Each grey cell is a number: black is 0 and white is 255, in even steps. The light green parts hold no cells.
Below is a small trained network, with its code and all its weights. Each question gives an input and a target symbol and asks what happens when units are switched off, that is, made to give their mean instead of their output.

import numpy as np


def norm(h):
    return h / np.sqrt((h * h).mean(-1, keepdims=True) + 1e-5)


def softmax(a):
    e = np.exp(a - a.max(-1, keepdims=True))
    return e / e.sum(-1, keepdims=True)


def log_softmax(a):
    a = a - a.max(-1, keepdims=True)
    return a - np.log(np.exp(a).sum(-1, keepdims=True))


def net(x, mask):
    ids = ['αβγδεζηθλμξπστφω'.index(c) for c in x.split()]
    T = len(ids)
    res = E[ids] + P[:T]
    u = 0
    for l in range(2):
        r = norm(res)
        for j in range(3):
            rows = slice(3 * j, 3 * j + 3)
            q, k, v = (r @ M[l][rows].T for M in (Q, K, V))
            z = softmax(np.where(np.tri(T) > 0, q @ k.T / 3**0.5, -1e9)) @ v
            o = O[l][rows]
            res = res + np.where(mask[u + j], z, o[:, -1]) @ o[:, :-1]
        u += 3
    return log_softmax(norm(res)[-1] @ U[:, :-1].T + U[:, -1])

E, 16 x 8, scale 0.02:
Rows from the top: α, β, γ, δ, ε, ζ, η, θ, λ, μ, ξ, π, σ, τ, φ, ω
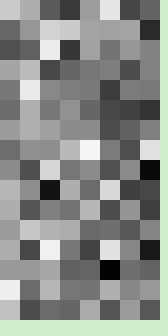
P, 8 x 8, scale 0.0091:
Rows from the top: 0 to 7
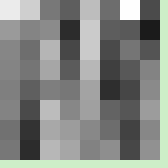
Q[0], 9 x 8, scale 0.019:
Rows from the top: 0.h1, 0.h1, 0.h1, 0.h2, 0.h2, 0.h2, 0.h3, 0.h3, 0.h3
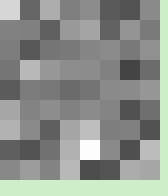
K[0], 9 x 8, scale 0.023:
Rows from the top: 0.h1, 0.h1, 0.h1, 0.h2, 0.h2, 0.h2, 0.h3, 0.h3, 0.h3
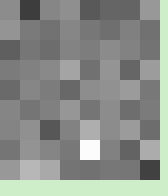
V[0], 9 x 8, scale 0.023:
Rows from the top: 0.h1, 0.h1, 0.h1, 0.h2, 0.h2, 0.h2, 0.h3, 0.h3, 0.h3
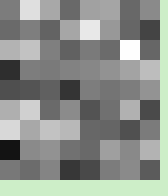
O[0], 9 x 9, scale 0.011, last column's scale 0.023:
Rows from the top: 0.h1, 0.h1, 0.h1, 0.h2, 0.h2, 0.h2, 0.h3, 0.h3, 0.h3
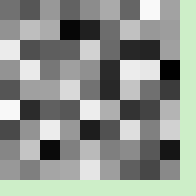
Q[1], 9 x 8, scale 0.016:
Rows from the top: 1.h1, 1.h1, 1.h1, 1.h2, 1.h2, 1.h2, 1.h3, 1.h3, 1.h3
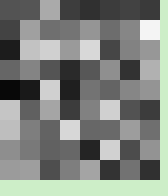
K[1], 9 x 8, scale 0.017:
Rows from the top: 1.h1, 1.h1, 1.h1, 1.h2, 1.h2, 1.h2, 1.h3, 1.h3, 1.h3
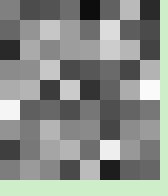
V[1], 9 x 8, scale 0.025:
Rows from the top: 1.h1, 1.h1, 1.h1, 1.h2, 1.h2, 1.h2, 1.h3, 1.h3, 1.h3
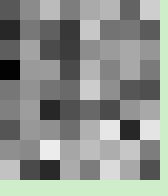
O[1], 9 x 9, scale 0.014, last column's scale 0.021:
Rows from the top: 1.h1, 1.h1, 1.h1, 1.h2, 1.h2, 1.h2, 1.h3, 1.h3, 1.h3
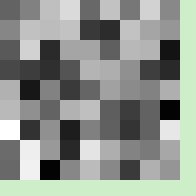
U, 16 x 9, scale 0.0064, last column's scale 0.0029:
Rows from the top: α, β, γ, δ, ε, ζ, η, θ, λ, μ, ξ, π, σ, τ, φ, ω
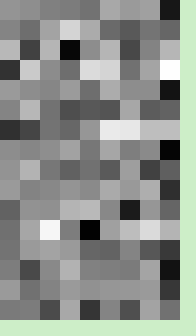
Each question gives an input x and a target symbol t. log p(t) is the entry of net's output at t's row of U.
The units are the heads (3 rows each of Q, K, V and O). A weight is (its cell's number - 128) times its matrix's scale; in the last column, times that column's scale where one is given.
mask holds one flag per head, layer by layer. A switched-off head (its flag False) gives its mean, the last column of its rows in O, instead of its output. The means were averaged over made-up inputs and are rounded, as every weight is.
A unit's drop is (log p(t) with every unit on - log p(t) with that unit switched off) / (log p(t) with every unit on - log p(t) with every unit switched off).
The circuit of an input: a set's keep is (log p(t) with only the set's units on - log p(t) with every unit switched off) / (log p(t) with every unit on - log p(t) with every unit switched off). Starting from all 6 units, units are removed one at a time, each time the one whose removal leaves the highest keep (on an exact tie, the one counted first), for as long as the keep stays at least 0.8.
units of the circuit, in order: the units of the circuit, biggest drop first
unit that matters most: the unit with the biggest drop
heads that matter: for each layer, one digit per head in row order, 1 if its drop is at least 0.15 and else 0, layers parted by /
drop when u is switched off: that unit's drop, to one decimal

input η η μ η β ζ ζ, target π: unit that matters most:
0.h1
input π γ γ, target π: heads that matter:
011 / 100
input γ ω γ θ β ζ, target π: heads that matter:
110 / 001
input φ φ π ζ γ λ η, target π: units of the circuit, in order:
[0.h3 0.h1]
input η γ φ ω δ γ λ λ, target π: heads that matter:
110 / 011
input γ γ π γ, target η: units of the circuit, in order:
[0.h2 1.h2 0.h3 1.h1]
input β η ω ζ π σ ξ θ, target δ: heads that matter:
001 / 011
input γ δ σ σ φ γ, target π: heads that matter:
111 / 100
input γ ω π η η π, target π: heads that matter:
001 / 000
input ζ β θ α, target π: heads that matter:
110 / 001
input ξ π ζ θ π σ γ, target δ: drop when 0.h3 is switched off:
0.4
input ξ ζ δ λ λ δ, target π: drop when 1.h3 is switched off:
0.4
